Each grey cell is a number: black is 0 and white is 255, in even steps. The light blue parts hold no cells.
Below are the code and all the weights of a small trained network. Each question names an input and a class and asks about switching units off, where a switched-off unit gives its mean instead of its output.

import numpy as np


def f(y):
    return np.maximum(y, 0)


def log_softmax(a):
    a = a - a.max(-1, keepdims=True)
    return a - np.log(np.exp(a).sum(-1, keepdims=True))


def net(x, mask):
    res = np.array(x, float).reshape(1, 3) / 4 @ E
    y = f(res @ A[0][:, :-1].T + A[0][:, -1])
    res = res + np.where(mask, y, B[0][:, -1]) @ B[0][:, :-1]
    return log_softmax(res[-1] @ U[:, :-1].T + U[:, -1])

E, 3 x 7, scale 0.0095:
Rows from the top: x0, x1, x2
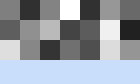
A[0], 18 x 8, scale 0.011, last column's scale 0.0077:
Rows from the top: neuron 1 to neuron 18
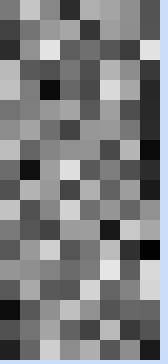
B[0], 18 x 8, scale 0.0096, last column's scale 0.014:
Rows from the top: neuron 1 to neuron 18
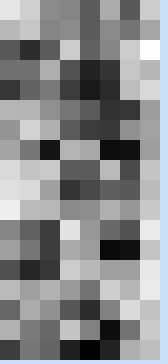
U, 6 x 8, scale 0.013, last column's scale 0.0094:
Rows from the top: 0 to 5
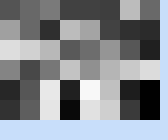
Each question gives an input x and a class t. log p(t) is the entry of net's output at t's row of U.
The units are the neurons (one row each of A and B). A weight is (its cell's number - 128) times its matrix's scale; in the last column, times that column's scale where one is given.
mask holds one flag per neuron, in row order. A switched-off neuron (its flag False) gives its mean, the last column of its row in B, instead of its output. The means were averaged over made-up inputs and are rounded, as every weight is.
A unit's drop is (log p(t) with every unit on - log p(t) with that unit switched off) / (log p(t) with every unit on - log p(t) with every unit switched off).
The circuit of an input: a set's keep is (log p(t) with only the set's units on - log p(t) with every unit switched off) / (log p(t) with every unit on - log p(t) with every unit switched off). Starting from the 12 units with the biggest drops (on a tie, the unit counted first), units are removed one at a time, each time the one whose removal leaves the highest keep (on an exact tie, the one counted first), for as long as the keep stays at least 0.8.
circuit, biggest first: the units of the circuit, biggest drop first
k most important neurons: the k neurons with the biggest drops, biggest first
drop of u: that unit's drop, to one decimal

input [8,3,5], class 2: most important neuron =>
(neuron 9)
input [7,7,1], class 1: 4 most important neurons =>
(neuron 14; neuron 17; neuron 13; neuron 15)
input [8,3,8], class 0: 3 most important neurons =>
(neuron 5; neuron 4; neuron 14)
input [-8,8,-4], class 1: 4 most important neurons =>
(neuron 13; neuron 3; neuron 14; neuron 17)
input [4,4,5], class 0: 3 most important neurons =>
(neuron 5; neuron 4; neuron 12)
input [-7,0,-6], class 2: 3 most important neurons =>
(neuron 10; neuron 1; neuron 15)
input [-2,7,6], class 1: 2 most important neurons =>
(neuron 13; neuron 14)
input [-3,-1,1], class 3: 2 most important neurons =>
(neuron 9; neuron 10)
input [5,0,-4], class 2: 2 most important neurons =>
(neuron 9; neuron 5)
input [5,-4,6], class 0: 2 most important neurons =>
(neuron 5; neuron 4)
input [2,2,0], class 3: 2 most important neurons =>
(neuron 13; neuron 12)
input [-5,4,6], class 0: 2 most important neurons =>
(neuron 5; neuron 14)
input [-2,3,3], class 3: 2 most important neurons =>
(neuron 18; neuron 14)
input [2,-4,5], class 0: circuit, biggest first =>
(neuron 5)
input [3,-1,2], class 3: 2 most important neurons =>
(neuron 10; neuron 1)
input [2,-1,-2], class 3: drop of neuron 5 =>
0.6
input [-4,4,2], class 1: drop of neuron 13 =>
0.3
